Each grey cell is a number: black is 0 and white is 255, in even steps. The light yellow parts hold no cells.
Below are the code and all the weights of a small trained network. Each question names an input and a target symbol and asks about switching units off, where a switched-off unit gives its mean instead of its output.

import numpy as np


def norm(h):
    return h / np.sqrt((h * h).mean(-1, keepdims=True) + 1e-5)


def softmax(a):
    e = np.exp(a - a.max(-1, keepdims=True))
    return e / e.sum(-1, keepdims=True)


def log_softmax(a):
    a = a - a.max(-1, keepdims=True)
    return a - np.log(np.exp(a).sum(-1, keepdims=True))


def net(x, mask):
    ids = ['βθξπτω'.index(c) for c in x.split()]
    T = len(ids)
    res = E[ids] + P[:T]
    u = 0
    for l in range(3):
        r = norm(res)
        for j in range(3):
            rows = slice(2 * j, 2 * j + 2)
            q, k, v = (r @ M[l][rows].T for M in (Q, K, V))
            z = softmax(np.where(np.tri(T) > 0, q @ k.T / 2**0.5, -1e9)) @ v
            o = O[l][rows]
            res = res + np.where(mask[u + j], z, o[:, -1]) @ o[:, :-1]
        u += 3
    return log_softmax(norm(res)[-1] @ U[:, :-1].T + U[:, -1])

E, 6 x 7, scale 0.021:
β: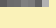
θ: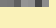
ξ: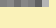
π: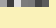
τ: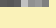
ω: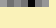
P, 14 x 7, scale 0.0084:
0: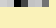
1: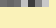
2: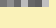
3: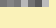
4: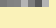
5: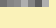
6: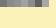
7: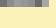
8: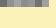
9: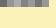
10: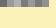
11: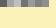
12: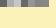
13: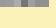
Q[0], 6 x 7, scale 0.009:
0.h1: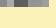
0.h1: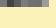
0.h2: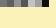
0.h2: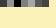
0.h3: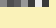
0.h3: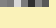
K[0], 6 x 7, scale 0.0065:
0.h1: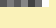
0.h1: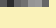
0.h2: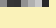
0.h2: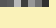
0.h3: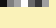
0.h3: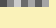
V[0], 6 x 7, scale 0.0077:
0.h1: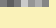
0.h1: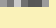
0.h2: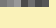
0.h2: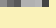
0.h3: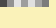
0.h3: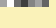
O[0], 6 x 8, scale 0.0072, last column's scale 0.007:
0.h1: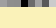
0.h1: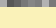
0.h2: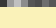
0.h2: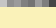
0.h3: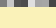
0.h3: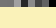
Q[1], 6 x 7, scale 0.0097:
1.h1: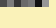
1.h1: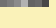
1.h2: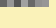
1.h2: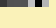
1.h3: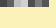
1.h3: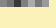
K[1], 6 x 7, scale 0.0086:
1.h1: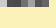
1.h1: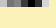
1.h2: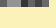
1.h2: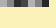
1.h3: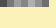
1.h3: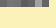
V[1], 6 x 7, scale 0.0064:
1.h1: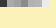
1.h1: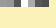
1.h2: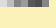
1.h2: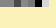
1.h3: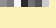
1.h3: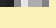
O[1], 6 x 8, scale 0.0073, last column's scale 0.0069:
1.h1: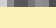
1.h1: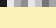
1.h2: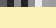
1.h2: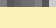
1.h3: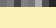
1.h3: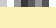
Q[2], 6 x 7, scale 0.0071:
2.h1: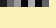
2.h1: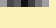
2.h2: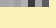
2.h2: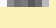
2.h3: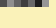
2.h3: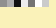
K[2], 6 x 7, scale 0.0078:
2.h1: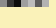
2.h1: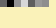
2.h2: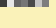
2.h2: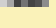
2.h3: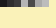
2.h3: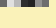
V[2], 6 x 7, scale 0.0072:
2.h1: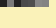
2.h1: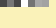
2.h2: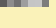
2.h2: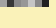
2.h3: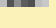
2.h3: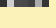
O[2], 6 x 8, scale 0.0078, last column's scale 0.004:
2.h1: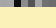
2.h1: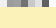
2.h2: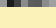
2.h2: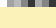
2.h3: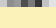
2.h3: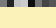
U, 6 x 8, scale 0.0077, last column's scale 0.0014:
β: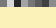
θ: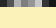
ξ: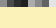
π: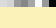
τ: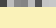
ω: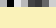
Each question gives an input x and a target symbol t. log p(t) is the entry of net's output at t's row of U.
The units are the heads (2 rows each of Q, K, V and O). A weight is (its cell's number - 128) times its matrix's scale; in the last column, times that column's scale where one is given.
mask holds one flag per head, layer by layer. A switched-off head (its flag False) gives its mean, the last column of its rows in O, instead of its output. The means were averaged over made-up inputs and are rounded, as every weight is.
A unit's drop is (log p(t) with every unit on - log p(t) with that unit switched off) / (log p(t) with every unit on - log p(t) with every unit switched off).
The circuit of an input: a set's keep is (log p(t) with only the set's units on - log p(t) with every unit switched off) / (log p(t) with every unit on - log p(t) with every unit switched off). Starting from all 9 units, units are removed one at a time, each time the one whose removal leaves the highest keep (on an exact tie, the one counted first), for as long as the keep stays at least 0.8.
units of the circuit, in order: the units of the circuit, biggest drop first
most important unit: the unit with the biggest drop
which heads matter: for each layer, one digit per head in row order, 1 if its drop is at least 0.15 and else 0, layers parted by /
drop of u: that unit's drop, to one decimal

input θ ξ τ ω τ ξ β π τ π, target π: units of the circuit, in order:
2.h3; 1.h3
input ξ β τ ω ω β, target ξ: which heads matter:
001 / 011 / 100
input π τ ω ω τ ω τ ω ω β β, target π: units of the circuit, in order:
2.h1
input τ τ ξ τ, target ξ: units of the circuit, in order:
2.h2; 1.h1
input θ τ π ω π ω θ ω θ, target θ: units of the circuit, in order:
1.h1; 0.h3; 2.h3; 1.h3
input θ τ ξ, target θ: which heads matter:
101 / 100 / 001
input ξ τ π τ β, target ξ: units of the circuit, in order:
0.h3; 1.h3; 2.h1
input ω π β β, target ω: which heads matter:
001 / 001 / 000
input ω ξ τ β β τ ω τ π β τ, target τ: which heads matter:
001 / 100 / 101
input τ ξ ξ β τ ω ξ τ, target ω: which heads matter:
110 / 001 / 001
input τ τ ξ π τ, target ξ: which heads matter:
111 / 111 / 011
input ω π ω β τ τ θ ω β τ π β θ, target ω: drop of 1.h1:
0.0
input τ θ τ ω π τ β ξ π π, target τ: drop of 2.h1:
0.2
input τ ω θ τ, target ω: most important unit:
0.h1
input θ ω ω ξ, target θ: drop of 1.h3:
0.1
